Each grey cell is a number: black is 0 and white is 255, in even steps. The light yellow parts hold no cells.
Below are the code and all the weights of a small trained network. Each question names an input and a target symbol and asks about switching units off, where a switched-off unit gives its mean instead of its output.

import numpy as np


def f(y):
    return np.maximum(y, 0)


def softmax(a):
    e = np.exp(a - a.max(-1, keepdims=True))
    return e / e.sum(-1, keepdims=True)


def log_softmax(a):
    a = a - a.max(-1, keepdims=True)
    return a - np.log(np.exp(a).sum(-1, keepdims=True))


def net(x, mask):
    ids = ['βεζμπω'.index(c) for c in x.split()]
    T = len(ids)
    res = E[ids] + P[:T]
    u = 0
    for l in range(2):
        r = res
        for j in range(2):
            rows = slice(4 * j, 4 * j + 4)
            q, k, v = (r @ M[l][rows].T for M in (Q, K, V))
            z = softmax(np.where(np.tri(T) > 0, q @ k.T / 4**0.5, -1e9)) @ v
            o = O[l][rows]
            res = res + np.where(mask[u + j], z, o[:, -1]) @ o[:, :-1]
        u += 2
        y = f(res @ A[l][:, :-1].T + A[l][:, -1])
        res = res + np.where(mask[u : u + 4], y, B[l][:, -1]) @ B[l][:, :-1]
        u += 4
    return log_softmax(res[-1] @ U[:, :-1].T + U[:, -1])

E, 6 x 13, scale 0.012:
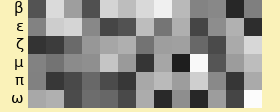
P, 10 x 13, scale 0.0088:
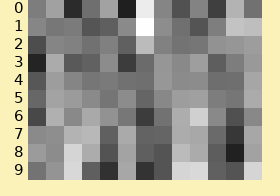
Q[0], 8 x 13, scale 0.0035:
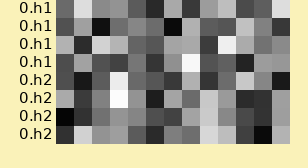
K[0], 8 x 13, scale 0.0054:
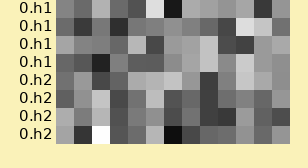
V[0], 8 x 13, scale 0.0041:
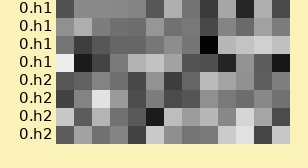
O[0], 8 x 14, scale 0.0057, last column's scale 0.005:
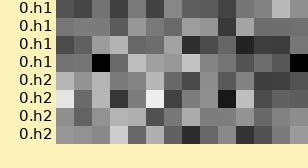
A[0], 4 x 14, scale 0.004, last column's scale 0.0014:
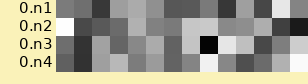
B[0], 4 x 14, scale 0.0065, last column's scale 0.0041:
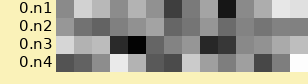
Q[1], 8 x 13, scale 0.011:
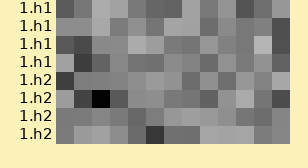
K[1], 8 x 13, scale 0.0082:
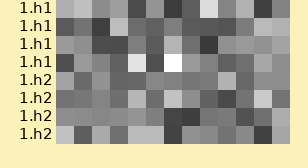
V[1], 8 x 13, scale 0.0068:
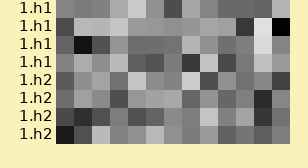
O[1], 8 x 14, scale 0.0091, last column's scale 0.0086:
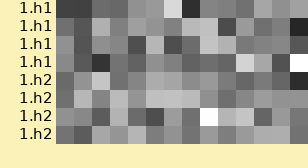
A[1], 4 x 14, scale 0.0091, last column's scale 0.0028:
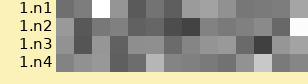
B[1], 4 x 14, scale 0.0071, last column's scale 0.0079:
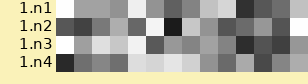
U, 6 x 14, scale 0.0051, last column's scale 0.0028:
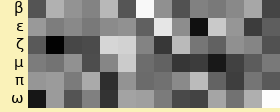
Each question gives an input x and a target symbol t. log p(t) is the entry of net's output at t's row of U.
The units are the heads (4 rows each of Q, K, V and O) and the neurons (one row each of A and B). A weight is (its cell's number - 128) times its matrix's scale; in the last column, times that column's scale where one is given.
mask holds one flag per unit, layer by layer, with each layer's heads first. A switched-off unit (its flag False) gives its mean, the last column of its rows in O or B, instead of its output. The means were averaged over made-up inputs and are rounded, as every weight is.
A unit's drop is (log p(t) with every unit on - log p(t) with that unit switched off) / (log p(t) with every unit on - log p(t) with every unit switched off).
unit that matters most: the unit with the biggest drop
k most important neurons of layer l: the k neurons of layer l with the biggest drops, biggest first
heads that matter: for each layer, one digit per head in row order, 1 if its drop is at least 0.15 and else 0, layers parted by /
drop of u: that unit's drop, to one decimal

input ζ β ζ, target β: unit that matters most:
1.n2
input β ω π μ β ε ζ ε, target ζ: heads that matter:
00 / 11
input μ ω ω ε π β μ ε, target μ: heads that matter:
00 / 01
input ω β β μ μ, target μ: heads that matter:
00 / 11
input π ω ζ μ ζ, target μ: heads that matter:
01 / 11
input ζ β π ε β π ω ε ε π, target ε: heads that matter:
00 / 10
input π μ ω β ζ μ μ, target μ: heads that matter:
00 / 01
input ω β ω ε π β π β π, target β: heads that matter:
00 / 10
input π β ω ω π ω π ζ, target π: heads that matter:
00 / 01
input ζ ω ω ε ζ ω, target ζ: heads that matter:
00 / 10
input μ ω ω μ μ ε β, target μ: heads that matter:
00 / 11
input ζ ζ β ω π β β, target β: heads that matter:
00 / 11
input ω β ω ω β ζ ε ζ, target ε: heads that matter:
00 / 10
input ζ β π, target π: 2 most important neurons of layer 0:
(0.n1 0.n4)
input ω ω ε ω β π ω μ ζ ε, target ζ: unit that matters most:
0.n4
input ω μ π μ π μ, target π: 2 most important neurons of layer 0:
(0.n1 0.n4)
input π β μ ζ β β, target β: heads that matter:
10 / 01
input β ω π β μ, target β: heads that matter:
00 / 10
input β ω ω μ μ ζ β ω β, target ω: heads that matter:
00 / 10
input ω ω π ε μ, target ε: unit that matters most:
1.h1
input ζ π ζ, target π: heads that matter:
00 / 11
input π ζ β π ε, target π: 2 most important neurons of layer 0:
(0.n1 0.n4)
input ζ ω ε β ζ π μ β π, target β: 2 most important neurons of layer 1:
(1.n2 1.n3)
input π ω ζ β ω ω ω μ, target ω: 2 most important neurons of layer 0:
(0.n1 0.n3)
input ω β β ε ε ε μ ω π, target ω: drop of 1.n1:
0.3
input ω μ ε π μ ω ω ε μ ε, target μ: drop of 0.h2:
0.1
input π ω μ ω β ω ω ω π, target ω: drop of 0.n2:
0.0
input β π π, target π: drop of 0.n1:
0.1
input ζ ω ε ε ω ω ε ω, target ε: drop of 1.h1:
0.7
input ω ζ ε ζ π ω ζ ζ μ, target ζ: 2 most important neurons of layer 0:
(0.n4 0.n1)
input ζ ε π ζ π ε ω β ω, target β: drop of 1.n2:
0.4
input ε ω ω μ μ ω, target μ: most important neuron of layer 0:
(0.n3)
